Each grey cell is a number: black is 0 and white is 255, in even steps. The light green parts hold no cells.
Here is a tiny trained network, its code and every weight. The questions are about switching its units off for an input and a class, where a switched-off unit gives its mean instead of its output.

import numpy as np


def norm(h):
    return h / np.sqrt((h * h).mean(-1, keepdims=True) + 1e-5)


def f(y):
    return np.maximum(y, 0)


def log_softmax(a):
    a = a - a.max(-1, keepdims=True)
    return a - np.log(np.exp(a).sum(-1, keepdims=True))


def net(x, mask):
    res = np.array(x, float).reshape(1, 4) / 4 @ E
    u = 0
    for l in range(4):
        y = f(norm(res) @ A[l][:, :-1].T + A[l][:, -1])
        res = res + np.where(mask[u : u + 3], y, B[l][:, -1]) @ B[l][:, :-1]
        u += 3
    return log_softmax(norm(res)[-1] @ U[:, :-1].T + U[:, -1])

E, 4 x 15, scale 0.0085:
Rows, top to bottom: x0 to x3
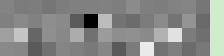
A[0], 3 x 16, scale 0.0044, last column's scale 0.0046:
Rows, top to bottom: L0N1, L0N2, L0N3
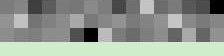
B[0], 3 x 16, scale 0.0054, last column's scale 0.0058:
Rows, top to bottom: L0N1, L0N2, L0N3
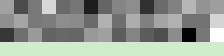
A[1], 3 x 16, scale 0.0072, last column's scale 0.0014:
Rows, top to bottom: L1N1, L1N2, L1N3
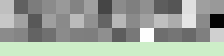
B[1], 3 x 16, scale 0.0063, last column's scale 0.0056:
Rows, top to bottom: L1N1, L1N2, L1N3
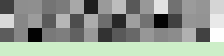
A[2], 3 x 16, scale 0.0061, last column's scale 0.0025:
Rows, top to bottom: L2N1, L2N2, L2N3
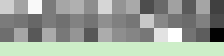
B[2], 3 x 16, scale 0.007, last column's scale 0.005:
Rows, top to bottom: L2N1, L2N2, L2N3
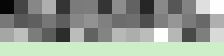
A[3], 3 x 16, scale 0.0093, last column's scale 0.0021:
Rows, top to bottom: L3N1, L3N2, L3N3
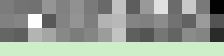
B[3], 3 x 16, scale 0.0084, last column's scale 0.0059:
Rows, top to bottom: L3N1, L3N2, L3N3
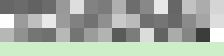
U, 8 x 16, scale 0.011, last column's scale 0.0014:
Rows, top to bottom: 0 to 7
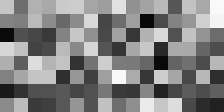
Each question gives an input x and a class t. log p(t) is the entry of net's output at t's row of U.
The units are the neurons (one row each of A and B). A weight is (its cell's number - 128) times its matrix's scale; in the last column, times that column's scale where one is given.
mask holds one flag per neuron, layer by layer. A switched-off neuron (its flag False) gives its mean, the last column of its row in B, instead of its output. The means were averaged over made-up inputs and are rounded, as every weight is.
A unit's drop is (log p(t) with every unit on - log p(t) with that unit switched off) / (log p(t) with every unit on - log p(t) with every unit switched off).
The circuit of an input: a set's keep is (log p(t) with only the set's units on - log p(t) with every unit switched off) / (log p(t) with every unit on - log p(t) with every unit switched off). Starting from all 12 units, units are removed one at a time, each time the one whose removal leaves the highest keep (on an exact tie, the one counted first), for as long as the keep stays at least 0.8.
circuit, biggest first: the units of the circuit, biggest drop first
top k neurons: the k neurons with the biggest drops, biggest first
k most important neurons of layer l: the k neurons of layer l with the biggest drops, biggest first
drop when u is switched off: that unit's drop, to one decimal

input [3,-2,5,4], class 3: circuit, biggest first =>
L1N2; L0N3
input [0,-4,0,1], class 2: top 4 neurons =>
L0N2; L1N1; L0N3; L3N2
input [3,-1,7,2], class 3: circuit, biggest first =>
L1N2
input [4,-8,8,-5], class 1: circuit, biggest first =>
L1N2; L2N1
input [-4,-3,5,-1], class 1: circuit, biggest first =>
L1N2; L2N1; L1N3
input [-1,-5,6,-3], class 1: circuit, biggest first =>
L1N2; L2N1
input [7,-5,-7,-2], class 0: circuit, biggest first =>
L1N3; L1N1; L0N3; L3N2
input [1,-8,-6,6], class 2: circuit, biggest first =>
L1N1; L0N3
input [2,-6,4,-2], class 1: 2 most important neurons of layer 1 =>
L1N3; L1N2
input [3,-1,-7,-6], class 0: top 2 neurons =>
L0N3; L1N1
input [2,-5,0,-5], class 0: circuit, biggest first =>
L0N3; L1N3; L3N3
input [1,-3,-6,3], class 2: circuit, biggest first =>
L0N3; L1N1
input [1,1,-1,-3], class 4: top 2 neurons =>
L1N3; L3N3
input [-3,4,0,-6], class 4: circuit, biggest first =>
L3N3
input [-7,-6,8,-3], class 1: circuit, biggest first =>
L1N2; L2N1
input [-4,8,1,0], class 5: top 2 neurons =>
L1N2; L1N3
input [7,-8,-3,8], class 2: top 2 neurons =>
L1N1; L0N3
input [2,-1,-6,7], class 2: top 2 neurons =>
L0N3; L1N1
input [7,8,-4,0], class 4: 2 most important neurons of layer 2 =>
L2N1; L2N2
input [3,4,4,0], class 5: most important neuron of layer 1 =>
L1N3
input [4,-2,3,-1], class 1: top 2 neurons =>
L0N3; L1N2
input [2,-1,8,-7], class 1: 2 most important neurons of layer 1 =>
L1N2; L1N1
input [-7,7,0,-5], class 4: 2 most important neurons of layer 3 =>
L3N3; L3N1
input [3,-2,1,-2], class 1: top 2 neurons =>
L0N3; L1N3
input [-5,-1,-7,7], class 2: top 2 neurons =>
L0N3; L1N1
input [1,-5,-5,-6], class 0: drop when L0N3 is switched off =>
0.2
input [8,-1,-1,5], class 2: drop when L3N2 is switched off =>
0.0
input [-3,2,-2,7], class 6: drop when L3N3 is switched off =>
0.1
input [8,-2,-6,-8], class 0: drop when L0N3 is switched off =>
0.6
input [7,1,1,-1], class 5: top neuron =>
L1N2
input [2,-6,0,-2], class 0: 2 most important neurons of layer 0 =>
L0N3; L0N2
